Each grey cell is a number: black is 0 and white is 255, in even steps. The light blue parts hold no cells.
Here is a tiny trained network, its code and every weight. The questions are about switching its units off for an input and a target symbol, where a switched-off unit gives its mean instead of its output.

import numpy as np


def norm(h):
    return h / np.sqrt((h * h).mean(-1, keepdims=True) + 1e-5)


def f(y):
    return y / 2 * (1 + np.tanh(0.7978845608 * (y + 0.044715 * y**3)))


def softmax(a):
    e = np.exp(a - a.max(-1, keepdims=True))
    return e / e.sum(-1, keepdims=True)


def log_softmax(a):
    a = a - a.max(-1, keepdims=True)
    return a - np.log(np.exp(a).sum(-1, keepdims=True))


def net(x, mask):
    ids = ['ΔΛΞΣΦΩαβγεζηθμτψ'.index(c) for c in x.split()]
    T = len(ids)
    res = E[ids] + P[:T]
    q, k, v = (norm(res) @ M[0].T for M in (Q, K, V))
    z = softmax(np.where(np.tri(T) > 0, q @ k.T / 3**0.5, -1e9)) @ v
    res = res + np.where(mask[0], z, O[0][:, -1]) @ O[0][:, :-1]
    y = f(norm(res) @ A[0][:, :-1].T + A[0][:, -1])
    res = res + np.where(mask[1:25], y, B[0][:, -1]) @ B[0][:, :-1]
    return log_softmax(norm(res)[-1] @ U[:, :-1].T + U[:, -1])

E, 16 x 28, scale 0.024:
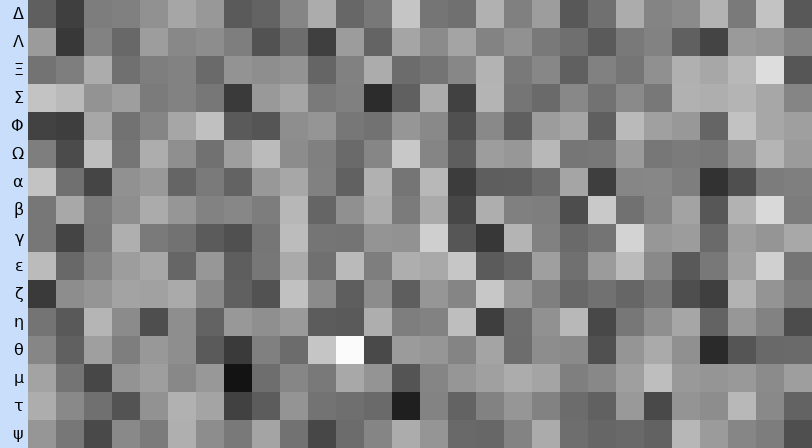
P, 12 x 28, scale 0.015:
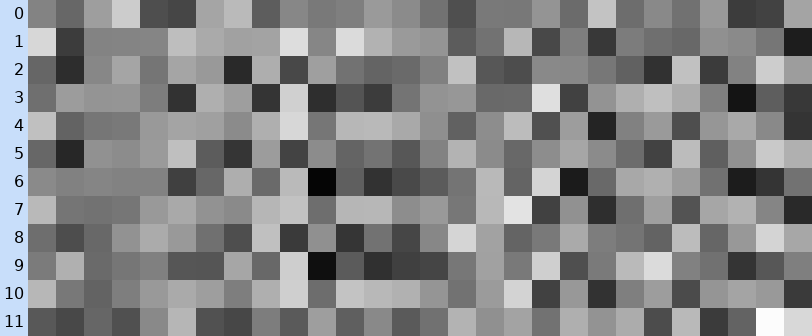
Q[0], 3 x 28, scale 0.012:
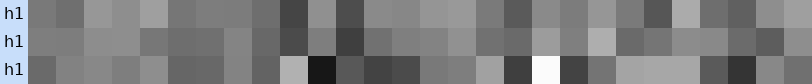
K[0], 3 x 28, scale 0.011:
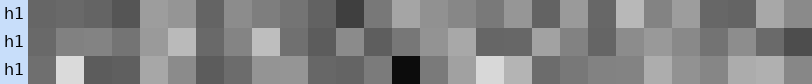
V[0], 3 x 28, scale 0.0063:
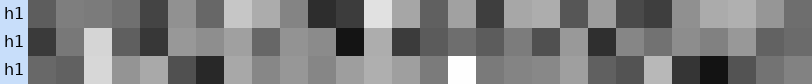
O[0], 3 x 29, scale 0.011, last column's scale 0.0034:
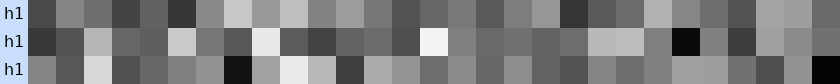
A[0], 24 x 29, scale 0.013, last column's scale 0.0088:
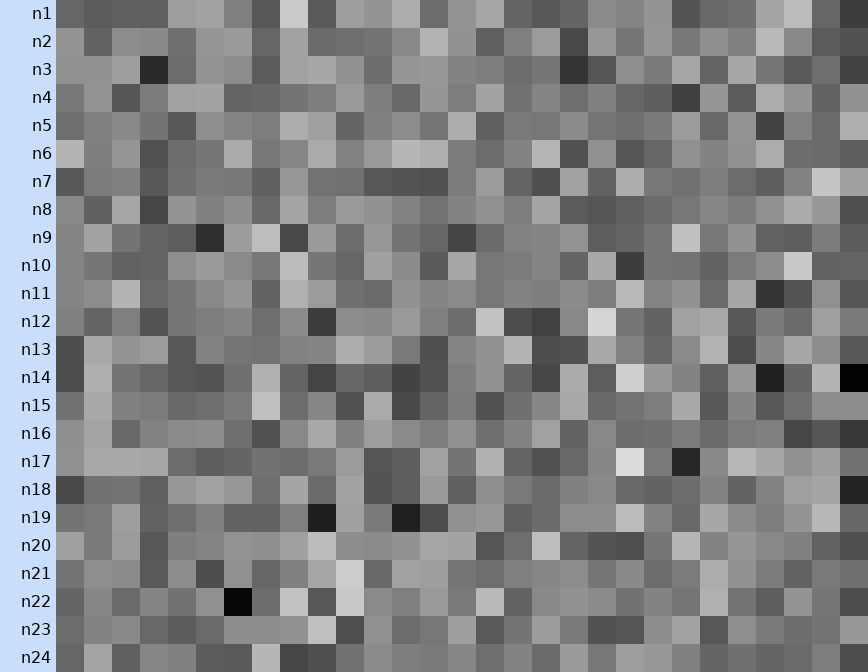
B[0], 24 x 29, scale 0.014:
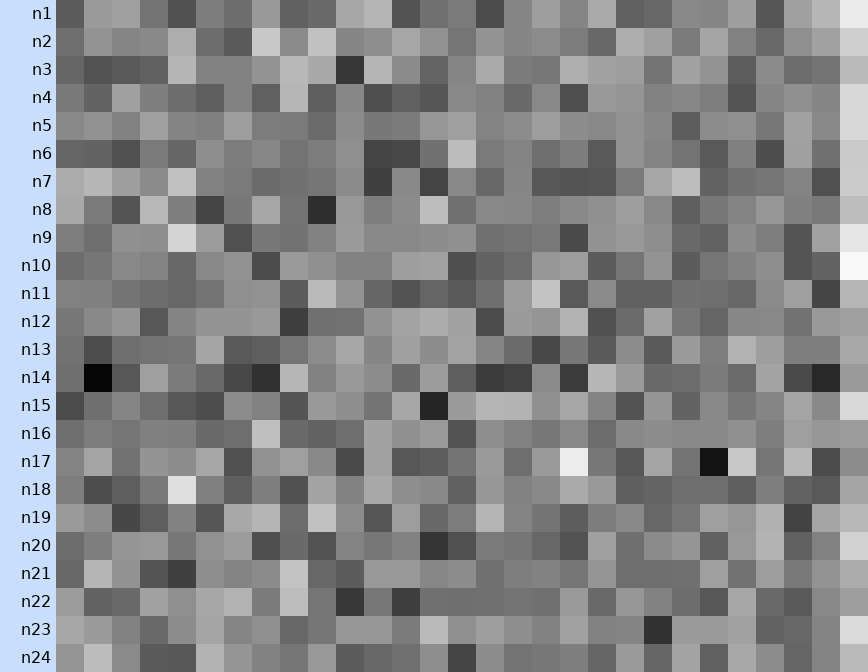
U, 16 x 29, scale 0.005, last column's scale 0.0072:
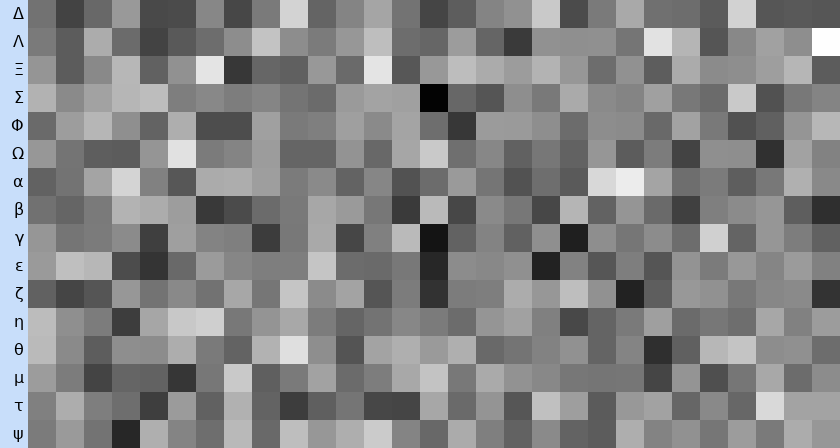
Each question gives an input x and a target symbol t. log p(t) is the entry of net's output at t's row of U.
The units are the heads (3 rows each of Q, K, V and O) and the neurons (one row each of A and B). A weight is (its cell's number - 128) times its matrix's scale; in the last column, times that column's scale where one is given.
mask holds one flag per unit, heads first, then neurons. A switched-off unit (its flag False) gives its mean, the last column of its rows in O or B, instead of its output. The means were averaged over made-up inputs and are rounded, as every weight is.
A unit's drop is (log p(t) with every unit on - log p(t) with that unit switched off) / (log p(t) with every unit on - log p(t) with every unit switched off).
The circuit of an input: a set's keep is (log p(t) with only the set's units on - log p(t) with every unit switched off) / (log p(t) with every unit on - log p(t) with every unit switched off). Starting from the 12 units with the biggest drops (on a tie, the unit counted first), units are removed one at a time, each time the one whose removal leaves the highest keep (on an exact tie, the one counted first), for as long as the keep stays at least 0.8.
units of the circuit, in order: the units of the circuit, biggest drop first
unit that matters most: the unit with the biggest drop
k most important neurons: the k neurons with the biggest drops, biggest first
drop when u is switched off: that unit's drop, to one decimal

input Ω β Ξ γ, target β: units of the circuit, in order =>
h1, n14, n9, n7
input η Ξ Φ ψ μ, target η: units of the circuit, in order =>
h1, n11, n23
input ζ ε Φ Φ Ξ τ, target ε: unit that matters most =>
n19
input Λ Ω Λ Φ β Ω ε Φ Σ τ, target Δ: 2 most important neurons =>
n14, n15
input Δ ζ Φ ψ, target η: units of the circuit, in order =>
h1, n11, n7, n23
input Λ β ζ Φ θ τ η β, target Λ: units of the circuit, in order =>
h1, n3, n21
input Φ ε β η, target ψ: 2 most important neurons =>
n9, n15
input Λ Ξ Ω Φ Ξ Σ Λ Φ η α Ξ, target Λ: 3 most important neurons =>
n3, n21, n20
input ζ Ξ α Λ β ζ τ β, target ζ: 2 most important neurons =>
n3, n11
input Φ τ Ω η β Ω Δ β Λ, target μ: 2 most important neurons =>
n8, n6
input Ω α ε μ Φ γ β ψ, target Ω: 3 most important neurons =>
n6, n23, n3
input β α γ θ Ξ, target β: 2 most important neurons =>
n9, n6
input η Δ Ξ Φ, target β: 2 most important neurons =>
n14, n9
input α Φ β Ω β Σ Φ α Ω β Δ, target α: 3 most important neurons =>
n2, n6, n20
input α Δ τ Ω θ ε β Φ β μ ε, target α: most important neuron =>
n2
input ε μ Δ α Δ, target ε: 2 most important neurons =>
n21, n20
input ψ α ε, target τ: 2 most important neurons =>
n17, n1
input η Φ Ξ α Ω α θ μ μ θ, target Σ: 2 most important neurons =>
n6, n1
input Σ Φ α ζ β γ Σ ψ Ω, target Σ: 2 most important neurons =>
n18, n8
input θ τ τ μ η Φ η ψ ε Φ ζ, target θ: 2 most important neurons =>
n17, n6
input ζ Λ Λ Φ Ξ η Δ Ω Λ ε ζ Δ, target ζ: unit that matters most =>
n18
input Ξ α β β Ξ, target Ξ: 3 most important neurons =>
n15, n20, n5
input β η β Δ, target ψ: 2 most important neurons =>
n9, n15
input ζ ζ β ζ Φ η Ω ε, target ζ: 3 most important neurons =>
n3, n11, n1
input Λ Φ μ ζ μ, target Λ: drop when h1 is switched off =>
1.1
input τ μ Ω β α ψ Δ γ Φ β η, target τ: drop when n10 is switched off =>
-0.1
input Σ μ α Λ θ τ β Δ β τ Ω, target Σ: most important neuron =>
n6
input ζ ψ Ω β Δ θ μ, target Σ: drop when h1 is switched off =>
1.1
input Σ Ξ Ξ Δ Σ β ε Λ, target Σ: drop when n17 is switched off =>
0.0
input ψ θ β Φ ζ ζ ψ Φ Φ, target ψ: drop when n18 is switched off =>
0.2
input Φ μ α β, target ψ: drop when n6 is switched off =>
0.1
